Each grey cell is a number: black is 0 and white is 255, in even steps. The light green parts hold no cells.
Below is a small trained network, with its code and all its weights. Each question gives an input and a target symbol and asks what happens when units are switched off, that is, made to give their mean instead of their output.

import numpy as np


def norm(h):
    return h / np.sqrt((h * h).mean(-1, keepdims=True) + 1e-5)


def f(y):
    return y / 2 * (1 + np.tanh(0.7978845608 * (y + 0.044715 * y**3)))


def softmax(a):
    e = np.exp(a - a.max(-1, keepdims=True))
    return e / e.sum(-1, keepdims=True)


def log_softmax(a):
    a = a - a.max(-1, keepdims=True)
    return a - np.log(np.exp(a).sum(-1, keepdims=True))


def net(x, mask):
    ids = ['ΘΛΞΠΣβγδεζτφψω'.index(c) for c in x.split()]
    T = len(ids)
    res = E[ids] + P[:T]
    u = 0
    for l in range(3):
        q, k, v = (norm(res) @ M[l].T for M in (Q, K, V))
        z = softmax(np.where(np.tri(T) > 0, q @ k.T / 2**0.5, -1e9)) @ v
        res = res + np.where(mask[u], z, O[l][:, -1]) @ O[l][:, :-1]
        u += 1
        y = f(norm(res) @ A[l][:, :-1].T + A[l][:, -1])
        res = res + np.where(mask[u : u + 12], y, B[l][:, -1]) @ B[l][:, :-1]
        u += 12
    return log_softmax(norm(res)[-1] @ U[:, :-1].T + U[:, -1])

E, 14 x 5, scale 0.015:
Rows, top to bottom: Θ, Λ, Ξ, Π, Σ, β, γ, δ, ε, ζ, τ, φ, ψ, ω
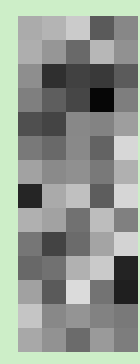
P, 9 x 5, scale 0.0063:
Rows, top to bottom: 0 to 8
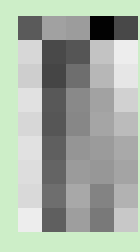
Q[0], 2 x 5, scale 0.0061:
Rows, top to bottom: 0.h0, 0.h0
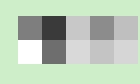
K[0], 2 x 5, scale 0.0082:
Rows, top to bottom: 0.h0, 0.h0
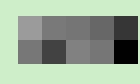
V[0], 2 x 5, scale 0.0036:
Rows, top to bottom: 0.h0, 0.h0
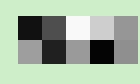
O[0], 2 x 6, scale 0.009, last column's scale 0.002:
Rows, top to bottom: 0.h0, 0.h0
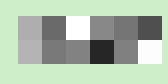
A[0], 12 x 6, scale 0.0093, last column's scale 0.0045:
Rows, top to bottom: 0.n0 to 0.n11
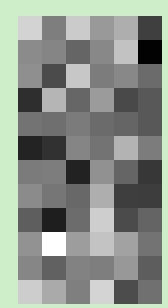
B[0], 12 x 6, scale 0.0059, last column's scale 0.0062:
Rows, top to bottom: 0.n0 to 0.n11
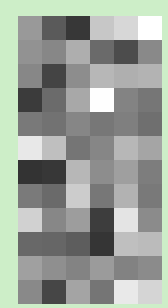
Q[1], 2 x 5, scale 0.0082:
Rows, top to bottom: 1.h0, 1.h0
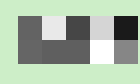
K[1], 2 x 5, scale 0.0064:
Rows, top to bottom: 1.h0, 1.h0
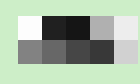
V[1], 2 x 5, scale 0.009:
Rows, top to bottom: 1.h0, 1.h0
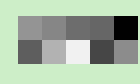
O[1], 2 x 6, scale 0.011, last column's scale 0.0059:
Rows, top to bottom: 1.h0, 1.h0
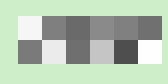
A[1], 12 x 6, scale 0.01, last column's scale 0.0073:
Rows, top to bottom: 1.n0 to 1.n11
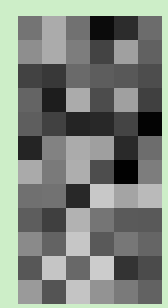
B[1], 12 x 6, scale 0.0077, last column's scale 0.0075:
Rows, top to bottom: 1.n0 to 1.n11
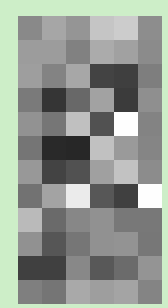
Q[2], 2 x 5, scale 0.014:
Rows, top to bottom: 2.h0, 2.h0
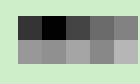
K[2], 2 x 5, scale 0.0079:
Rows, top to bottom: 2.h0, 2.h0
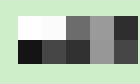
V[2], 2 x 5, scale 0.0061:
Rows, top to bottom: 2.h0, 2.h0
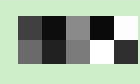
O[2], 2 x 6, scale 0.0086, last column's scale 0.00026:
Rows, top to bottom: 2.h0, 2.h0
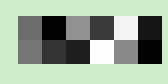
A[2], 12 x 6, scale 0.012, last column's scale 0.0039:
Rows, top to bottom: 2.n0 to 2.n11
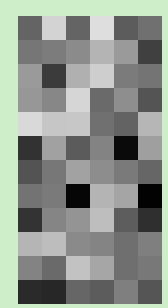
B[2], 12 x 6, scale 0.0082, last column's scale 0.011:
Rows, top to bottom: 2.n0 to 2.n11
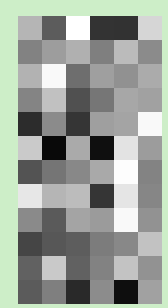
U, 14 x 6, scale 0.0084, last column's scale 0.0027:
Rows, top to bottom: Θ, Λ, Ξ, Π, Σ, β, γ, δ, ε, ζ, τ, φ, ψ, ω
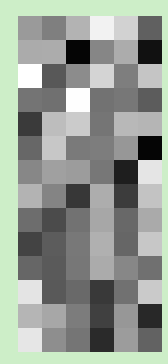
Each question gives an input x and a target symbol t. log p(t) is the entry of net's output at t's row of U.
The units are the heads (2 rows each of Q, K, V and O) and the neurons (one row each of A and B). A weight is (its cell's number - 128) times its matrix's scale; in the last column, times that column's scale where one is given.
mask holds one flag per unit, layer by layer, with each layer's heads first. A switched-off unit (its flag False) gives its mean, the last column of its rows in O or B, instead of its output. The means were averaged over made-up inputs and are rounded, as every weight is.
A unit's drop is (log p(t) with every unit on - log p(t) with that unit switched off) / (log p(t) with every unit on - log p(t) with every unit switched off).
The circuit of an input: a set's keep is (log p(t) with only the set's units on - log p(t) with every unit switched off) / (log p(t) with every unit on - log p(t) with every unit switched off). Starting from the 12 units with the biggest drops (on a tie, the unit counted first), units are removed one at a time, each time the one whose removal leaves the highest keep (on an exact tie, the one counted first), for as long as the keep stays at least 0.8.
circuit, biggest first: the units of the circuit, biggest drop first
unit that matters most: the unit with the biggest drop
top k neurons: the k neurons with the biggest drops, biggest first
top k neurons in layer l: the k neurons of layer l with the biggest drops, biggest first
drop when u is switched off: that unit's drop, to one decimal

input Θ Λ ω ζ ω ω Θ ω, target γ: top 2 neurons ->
0.n11, 2.n0
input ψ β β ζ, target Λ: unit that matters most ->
0.n0
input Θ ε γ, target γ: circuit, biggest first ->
1.h0, 2.n0, 2.h0
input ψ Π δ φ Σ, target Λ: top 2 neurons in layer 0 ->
0.n0, 0.n5
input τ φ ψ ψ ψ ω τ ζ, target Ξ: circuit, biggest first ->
2.h0, 2.n0
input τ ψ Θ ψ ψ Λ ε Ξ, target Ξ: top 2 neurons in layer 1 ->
1.n0, 1.n5
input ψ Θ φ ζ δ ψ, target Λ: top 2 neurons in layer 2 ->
2.n4, 2.n0
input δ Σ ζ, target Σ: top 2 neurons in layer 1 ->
1.n7, 1.n3
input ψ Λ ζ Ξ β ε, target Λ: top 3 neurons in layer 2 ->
2.n0, 2.n4, 2.n5
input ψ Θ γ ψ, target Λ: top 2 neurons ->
0.n0, 2.n4
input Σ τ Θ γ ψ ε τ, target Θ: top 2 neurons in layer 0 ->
0.n2, 0.n0
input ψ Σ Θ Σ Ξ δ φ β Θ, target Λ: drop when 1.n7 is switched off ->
0.0
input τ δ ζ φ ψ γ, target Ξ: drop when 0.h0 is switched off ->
-0.2
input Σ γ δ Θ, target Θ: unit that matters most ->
0.h0
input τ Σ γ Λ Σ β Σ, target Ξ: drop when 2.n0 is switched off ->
0.1
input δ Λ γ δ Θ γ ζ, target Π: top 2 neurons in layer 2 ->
2.n0, 2.n5
